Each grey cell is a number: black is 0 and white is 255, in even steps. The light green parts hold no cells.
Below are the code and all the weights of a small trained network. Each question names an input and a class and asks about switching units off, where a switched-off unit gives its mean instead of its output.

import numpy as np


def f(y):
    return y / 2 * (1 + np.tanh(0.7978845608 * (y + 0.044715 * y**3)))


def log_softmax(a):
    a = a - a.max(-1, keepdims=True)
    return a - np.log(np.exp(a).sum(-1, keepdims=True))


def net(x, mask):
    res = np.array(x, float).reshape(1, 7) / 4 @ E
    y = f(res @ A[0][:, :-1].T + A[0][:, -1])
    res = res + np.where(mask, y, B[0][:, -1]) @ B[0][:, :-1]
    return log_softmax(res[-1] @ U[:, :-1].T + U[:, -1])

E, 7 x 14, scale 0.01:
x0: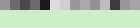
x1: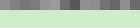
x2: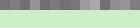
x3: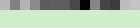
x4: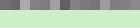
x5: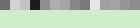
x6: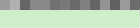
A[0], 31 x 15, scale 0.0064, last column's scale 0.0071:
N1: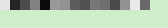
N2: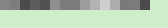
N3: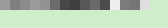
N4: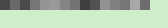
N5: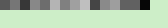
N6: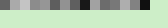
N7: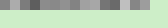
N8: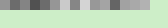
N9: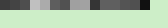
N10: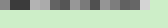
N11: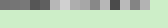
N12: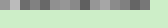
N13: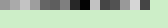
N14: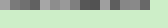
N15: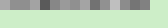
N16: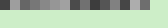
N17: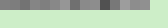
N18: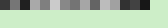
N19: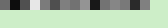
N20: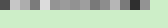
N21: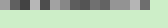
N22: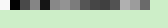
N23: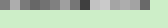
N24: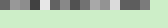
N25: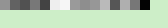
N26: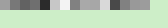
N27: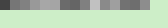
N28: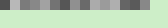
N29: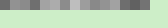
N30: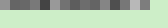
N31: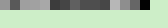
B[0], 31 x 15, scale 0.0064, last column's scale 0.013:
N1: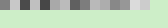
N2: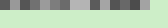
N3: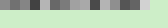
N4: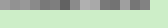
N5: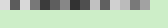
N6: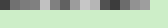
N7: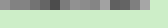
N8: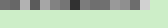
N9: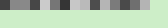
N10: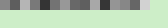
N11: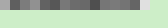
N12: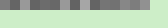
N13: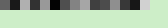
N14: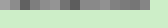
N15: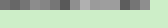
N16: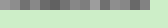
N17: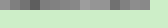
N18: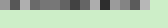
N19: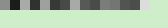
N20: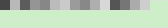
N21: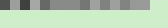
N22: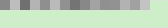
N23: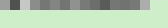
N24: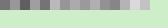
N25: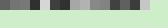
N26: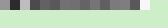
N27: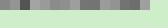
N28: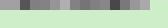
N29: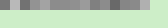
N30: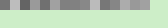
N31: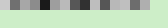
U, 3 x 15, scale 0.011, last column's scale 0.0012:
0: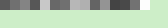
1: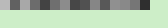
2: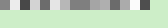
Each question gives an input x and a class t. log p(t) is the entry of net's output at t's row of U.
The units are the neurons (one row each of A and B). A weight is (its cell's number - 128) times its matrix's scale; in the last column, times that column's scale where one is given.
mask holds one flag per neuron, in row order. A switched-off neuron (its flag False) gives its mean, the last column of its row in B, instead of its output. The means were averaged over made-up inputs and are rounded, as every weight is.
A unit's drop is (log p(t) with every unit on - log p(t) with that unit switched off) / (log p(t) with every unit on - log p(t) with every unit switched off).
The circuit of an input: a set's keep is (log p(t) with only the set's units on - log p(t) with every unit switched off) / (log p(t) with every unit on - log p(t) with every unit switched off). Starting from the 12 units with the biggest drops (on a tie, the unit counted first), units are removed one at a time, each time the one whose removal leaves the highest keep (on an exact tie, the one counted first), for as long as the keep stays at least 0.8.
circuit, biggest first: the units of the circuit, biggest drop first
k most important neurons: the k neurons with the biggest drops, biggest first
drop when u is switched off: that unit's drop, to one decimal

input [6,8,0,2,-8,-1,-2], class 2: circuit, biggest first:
[N1]
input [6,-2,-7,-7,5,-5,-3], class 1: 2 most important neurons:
[N5, N18]
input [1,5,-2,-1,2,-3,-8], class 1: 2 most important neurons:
[N25, N20]
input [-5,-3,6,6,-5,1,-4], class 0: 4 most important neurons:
[N6, N3, N13, N10]
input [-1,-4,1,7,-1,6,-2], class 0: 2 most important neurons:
[N6, N13]
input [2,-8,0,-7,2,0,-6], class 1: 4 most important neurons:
[N5, N18, N3, N9]
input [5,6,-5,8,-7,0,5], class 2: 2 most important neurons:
[N1, N22]
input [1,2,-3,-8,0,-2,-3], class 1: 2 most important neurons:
[N5, N18]
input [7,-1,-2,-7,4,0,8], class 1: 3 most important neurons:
[N5, N18, N26]
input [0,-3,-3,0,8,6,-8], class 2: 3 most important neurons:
[N13, N19, N25]
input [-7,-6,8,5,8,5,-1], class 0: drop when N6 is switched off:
0.1
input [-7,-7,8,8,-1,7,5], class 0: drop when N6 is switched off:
0.2
